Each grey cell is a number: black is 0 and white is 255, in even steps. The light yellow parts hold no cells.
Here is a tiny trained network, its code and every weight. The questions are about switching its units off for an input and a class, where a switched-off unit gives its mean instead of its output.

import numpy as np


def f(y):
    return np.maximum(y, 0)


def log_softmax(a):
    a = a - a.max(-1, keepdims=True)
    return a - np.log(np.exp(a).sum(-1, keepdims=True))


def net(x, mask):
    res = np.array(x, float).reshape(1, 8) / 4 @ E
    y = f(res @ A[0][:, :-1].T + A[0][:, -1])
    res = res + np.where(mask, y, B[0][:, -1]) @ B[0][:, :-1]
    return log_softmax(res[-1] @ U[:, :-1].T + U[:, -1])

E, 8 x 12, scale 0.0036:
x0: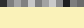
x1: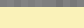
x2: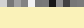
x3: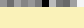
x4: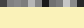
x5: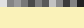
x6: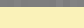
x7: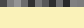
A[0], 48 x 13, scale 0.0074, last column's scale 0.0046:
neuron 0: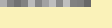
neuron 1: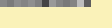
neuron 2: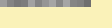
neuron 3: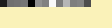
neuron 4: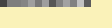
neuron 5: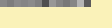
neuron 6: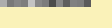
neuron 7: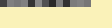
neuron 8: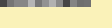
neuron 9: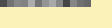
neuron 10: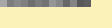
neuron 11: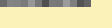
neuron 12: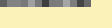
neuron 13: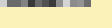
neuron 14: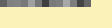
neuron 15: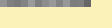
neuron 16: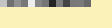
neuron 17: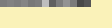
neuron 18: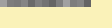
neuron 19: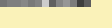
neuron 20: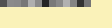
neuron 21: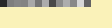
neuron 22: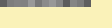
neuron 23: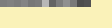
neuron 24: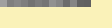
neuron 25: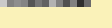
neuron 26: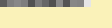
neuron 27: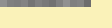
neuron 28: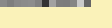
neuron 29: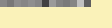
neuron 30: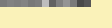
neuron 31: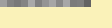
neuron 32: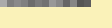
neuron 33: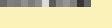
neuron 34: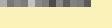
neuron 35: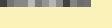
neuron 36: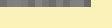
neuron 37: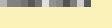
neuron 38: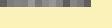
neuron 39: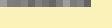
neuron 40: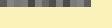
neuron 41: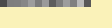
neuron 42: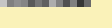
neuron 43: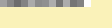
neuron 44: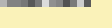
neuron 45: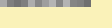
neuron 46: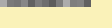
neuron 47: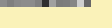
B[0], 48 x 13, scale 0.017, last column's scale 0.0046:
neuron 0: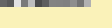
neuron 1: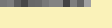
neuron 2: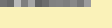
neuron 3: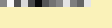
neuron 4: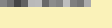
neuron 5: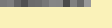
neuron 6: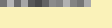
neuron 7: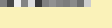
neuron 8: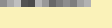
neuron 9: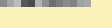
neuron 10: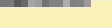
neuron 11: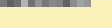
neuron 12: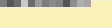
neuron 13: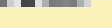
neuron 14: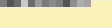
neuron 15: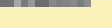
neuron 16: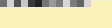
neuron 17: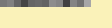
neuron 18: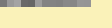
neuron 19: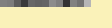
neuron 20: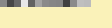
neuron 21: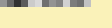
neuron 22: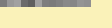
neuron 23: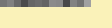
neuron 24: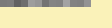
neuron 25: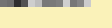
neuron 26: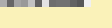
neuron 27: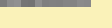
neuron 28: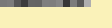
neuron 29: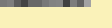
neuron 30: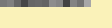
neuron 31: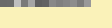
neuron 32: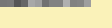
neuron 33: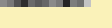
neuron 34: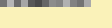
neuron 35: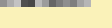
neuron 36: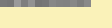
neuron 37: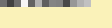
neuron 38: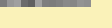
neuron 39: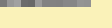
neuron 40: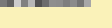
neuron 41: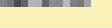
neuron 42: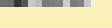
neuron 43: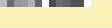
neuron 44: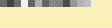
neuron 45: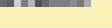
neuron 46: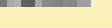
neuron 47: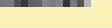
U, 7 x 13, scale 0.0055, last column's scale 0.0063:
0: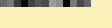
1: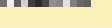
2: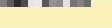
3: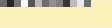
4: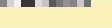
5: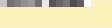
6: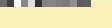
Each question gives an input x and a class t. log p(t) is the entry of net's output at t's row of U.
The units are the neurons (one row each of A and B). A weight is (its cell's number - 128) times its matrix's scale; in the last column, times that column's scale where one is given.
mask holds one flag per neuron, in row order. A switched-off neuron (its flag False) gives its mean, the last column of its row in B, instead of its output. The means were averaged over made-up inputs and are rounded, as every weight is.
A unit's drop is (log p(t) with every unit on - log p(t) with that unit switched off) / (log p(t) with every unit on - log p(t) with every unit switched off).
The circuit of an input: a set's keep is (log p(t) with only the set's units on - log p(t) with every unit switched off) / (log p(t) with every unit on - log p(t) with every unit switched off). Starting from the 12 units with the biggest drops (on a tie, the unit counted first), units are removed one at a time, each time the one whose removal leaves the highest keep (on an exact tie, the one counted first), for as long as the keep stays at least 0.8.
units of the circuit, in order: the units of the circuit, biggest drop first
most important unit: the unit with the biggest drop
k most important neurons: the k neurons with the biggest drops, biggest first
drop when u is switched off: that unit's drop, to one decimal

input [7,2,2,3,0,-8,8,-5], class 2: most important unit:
neuron 21
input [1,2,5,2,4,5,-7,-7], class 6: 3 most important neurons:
[neuron 0; neuron 3; neuron 45]
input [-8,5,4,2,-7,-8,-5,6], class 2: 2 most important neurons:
[neuron 21; neuron 4]
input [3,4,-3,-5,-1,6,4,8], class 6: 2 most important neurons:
[neuron 7; neuron 40]
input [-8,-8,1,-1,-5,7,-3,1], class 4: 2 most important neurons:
[neuron 13; neuron 21]
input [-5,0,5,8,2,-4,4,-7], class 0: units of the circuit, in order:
[neuron 47; neuron 28]
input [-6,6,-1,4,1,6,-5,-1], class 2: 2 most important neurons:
[neuron 25; neuron 42]
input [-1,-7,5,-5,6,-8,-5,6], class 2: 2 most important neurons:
[neuron 21; neuron 4]
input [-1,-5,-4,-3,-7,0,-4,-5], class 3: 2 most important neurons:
[neuron 37; neuron 44]
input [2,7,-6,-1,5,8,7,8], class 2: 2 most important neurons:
[neuron 25; neuron 42]
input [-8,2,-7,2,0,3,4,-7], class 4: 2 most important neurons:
[neuron 13; neuron 16]
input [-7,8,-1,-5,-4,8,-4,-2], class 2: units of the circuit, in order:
[neuron 25; neuron 42]
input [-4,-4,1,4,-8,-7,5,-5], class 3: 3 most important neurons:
[neuron 37; neuron 44; neuron 25]
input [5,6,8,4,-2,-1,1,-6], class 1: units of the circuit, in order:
[neuron 16]
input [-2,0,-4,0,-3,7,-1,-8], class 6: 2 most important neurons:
[neuron 0; neuron 45]
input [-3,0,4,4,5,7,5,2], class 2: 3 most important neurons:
[neuron 25; neuron 42; neuron 3]
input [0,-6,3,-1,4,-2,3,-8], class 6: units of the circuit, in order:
[neuron 0; neuron 45]
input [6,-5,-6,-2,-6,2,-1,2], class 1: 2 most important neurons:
[neuron 3; neuron 13]
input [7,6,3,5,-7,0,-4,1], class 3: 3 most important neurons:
[neuron 37; neuron 44; neuron 13]
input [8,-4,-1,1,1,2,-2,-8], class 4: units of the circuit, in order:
[neuron 35; neuron 8]
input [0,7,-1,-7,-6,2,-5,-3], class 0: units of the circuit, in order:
[neuron 33; neuron 19]
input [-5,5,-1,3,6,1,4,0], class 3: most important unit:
neuron 20
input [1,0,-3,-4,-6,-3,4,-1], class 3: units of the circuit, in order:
[neuron 37; neuron 44]
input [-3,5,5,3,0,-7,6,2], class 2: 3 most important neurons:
[neuron 21; neuron 3; neuron 4]
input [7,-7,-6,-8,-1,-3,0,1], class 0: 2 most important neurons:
[neuron 33; neuron 19]
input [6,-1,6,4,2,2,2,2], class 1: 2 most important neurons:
[neuron 16; neuron 13]
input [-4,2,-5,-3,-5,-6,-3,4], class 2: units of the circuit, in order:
[neuron 21]
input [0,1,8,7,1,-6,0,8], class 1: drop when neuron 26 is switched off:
-0.1
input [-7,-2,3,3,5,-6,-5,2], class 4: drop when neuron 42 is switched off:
0.2
